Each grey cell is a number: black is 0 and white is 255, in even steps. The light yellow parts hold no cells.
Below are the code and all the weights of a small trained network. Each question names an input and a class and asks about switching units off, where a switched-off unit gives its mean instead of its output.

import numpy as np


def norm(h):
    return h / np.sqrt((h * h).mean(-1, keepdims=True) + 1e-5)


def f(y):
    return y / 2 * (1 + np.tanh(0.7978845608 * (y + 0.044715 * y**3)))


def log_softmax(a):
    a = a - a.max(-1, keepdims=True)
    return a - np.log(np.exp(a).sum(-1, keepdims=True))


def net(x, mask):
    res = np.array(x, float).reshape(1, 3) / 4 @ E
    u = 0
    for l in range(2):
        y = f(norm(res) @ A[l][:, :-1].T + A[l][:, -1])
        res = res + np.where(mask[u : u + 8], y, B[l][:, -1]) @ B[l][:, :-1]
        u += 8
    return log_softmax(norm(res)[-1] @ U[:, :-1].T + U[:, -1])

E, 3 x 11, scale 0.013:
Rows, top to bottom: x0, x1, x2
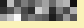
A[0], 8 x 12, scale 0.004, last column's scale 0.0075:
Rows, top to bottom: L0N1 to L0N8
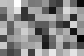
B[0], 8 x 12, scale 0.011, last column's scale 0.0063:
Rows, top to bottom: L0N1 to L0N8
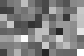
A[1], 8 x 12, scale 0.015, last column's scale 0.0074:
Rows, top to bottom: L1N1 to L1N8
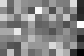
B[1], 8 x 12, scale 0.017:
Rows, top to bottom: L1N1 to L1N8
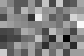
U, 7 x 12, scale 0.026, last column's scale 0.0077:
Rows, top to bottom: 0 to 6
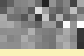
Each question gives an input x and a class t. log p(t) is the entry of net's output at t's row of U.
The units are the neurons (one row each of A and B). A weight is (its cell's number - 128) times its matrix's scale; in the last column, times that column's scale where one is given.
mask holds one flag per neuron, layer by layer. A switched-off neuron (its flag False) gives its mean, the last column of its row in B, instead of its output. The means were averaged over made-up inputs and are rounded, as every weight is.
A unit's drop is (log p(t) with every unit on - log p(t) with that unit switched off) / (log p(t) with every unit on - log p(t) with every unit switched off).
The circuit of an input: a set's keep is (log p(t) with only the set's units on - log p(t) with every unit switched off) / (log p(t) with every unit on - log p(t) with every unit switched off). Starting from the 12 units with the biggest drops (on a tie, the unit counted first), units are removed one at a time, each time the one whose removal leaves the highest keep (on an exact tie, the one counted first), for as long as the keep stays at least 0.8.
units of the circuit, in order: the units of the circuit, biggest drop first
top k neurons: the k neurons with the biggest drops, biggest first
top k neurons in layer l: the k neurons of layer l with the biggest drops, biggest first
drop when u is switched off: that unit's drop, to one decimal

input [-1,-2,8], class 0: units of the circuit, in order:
[L1N5]
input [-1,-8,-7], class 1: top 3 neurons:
[L1N3 L0N2 L1N5]
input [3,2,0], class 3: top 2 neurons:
[L0N3 L1N1]
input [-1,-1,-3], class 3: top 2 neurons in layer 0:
[L0N8 L0N2]
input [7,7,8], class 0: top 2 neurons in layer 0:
[L0N5 L0N4]
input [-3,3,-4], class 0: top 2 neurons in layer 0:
[L0N5 L0N3]
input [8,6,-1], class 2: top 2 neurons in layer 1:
[L1N8 L1N3]
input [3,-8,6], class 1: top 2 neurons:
[L1N3 L0N8]
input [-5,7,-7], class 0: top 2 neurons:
[L1N7 L1N3]
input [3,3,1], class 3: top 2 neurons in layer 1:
[L1N3 L1N1]
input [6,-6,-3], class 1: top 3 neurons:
[L1N3 L0N4 L1N1]
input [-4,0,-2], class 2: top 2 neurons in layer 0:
[L0N2 L0N5]
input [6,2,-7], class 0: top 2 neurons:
[L1N7 L0N4]
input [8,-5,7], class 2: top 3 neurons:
[L1N8 L0N8 L1N7]
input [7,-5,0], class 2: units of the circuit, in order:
[L1N8]
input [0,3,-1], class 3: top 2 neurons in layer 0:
[L0N5 L0N8]
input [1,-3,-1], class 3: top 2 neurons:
[L0N5 L1N3]
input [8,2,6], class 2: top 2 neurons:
[L1N8 L0N8]
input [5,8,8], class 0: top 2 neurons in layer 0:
[L0N5 L0N2]
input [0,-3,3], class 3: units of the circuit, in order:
[L1N7]
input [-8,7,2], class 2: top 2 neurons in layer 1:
[L1N1 L1N3]
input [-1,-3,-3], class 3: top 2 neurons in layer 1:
[L1N5 L1N4]
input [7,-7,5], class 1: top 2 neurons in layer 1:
[L1N3 L1N1]
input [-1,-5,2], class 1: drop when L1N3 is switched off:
0.2
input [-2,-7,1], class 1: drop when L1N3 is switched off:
0.4
